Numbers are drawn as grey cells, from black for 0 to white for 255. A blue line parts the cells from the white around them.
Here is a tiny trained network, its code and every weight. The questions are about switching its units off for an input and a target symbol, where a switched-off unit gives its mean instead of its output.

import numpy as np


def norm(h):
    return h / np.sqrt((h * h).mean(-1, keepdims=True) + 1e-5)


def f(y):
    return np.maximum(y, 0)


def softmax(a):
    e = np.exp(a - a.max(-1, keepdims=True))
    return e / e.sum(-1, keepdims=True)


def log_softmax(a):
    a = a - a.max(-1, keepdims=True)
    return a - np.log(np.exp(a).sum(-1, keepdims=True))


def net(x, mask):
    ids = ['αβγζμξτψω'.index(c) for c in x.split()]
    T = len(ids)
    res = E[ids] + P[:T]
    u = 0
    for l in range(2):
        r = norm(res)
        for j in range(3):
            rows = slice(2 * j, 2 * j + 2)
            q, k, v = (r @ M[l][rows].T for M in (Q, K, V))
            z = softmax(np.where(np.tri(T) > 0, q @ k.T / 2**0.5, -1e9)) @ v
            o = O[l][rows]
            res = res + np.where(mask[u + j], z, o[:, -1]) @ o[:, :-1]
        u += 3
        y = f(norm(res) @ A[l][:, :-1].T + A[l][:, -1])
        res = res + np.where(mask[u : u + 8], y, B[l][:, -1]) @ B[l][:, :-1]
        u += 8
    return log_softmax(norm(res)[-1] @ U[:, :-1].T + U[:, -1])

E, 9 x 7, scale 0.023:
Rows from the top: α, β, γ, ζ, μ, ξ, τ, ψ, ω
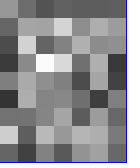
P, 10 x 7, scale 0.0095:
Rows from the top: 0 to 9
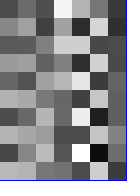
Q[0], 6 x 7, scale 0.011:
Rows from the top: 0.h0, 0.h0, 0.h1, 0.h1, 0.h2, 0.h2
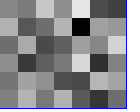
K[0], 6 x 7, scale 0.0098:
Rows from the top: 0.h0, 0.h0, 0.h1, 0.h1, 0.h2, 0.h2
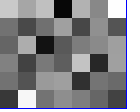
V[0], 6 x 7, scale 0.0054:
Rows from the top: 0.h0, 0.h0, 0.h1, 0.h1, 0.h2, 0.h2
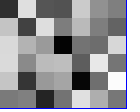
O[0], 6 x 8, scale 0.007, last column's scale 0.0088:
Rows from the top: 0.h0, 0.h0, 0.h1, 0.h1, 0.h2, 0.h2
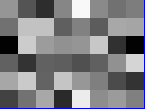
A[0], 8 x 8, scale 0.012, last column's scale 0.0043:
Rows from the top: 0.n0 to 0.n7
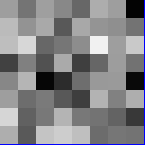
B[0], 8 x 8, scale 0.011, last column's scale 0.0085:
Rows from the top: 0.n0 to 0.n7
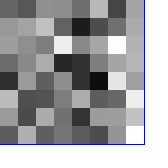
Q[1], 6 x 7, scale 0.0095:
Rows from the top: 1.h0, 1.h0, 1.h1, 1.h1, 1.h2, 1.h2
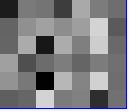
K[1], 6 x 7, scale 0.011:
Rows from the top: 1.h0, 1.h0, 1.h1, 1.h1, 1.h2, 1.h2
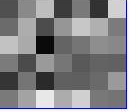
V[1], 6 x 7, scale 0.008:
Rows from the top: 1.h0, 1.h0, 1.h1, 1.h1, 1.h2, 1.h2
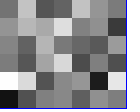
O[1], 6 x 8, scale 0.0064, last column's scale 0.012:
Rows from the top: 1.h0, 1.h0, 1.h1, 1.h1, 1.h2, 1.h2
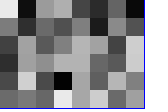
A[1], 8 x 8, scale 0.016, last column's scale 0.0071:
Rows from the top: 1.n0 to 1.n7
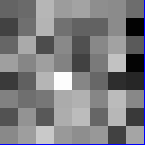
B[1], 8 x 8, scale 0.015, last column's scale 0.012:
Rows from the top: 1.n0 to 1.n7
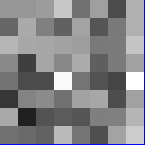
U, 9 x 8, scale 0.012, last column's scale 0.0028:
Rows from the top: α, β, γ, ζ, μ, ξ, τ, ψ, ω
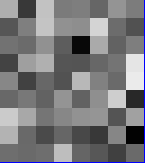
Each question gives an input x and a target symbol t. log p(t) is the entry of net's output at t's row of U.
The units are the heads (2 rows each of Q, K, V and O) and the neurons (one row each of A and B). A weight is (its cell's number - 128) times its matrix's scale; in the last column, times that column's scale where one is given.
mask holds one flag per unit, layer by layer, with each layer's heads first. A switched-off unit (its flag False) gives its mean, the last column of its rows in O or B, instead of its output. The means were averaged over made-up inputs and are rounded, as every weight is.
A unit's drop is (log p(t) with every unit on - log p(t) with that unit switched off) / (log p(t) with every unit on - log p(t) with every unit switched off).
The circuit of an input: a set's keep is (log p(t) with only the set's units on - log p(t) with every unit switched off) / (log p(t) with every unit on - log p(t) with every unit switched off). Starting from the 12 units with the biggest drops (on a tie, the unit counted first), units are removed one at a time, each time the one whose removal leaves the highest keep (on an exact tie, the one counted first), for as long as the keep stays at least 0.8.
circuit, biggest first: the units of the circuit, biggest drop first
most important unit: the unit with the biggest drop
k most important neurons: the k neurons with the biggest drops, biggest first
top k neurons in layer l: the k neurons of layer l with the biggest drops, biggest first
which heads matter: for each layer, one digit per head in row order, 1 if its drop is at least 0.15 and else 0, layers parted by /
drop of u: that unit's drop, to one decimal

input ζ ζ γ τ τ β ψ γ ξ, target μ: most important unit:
0.h0
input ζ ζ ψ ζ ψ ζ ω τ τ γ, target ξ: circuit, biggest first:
(0.n2 1.n4)
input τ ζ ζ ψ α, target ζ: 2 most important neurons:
(0.n7 1.n4)
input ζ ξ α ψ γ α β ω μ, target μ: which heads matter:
111 / 001
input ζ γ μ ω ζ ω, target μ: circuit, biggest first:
(1.n4 0.n5)
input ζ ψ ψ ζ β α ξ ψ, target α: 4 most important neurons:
(0.n1 1.n3 1.n4 0.n2)
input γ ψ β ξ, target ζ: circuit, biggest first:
(0.n3 1.n4)
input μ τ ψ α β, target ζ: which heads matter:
100 / 001
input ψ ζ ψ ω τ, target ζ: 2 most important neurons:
(0.n3 1.n4)
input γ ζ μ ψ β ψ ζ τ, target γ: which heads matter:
011 / 000
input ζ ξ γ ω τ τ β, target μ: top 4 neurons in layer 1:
(1.n6 1.n4 1.n5 1.n7)
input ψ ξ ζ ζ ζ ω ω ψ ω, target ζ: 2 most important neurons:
(0.n7 1.n4)
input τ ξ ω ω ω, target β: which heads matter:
001 / 110
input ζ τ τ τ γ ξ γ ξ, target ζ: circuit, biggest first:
(1.n4)
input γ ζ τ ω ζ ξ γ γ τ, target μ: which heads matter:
110 / 000
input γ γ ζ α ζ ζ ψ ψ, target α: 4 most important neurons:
(0.n1 1.n3 0.n2 1.n4)
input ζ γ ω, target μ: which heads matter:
100 / 000
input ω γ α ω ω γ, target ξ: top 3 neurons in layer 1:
(1.n6 1.n4 1.n5)
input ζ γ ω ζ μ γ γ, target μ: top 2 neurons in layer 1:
(1.n6 1.n4)
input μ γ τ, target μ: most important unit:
0.h1
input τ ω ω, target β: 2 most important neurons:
(0.n5 1.n4)
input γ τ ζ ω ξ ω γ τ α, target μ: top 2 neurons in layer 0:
(0.n7 0.n0)
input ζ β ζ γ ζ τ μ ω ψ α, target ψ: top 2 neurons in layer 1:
(1.n4 1.n0)
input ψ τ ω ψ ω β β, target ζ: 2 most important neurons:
(1.n4 0.n5)
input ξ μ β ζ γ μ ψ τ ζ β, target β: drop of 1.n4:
0.2
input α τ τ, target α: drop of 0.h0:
0.1
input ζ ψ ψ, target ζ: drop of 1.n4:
0.1
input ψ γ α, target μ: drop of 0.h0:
0.0
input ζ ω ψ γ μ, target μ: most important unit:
0.h2
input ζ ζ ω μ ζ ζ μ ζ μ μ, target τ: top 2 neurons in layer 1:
(1.n4 1.n2)
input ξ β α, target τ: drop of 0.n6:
0.4
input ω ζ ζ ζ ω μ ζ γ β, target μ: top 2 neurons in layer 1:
(1.n6 1.n5)
